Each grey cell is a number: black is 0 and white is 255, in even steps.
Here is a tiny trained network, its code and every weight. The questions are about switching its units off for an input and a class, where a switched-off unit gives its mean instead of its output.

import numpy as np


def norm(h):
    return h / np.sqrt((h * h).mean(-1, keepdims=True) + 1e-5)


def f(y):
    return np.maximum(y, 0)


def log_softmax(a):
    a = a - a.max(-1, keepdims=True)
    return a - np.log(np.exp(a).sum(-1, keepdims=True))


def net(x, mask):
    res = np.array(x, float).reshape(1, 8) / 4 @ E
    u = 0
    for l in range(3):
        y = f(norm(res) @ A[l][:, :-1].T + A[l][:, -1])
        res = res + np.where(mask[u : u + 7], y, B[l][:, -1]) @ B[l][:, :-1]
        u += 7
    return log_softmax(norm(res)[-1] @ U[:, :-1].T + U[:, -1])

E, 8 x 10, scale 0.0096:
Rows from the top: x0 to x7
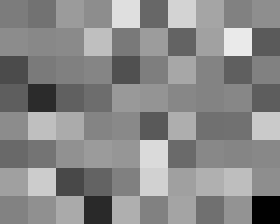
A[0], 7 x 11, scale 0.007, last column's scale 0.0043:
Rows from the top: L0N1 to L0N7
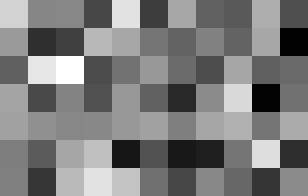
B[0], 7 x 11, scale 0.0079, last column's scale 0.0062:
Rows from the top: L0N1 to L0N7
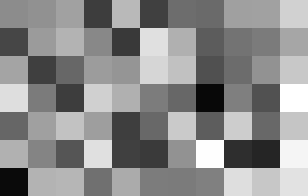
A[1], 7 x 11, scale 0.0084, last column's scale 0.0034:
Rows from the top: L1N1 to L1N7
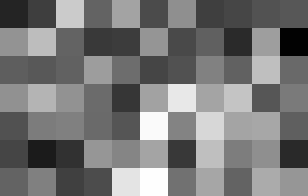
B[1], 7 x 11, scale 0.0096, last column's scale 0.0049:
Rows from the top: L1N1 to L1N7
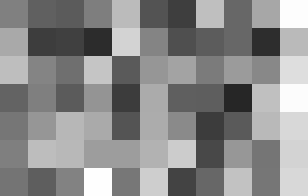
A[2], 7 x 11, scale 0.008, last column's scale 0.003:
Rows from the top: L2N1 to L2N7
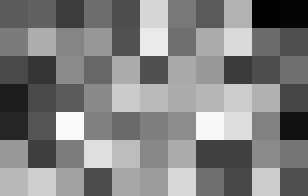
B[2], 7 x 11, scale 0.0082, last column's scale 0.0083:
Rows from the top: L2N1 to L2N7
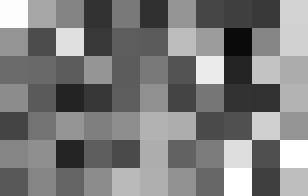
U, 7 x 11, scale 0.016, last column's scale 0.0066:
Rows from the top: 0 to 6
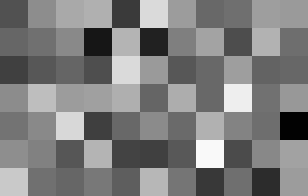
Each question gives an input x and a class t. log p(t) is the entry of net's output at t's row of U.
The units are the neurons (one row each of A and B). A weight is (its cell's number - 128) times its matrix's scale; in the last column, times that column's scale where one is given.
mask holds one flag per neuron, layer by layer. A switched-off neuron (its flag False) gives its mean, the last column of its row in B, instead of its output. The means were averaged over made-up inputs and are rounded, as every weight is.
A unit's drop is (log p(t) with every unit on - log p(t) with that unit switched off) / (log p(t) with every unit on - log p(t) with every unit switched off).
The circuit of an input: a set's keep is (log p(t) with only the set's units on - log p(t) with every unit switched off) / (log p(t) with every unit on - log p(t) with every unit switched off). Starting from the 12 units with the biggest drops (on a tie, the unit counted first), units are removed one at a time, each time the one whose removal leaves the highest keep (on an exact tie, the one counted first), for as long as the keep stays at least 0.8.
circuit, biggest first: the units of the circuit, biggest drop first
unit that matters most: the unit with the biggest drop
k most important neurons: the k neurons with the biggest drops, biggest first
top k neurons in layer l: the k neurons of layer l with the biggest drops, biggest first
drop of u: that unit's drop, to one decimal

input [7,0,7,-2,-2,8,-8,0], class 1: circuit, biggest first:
(L1N1)
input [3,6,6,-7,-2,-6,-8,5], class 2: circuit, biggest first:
(L0N6, L1N1)
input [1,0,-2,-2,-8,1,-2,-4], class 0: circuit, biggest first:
(L0N7, L0N2)
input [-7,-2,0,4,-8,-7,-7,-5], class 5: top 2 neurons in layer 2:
(L2N7, L2N4)
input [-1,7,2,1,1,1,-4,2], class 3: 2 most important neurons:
(L0N4, L0N7)
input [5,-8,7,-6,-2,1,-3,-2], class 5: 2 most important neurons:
(L2N3, L1N3)
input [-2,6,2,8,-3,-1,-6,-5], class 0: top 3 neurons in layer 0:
(L0N7, L0N2, L0N3)
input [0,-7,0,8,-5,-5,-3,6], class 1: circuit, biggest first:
(L2N3, L1N7)
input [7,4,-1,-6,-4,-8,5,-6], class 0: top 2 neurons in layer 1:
(L1N4, L1N1)
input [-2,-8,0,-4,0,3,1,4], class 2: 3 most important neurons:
(L0N1, L1N1, L0N4)
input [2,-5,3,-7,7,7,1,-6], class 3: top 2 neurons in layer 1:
(L1N4, L1N1)
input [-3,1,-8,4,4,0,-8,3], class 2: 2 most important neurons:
(L0N7, L0N4)
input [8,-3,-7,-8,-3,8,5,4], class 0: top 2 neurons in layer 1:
(L1N7, L1N4)
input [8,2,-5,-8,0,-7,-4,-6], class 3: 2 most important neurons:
(L0N1, L1N1)
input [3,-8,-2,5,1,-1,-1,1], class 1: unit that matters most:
L0N1
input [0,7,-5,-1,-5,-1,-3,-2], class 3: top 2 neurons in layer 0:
(L0N4, L0N7)
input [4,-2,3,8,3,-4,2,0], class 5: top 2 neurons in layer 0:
(L0N7, L0N5)
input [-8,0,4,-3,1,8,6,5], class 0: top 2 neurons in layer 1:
(L1N5, L1N4)
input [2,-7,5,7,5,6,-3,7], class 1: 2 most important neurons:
(L1N1, L2N3)
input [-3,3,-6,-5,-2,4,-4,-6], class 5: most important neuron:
(L0N6)
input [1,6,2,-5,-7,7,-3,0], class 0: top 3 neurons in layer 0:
(L0N7, L0N5, L0N3)
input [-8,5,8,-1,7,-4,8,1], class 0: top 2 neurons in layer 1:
(L1N4, L1N5)
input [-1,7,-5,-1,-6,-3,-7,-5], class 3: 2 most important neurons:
(L0N7, L0N4)
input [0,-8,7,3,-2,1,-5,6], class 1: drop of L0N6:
0.2
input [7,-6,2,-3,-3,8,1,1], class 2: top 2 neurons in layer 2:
(L2N4, L2N1)
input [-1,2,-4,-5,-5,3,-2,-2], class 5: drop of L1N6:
0.1
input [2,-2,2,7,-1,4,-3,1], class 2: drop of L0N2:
0.0
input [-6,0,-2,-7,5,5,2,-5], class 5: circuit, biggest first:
(L0N6)
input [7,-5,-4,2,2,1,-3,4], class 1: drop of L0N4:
0.1
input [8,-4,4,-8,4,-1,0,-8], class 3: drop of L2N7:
0.6
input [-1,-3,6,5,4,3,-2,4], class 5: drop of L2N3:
0.2
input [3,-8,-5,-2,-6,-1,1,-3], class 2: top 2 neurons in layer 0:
(L0N1, L0N6)
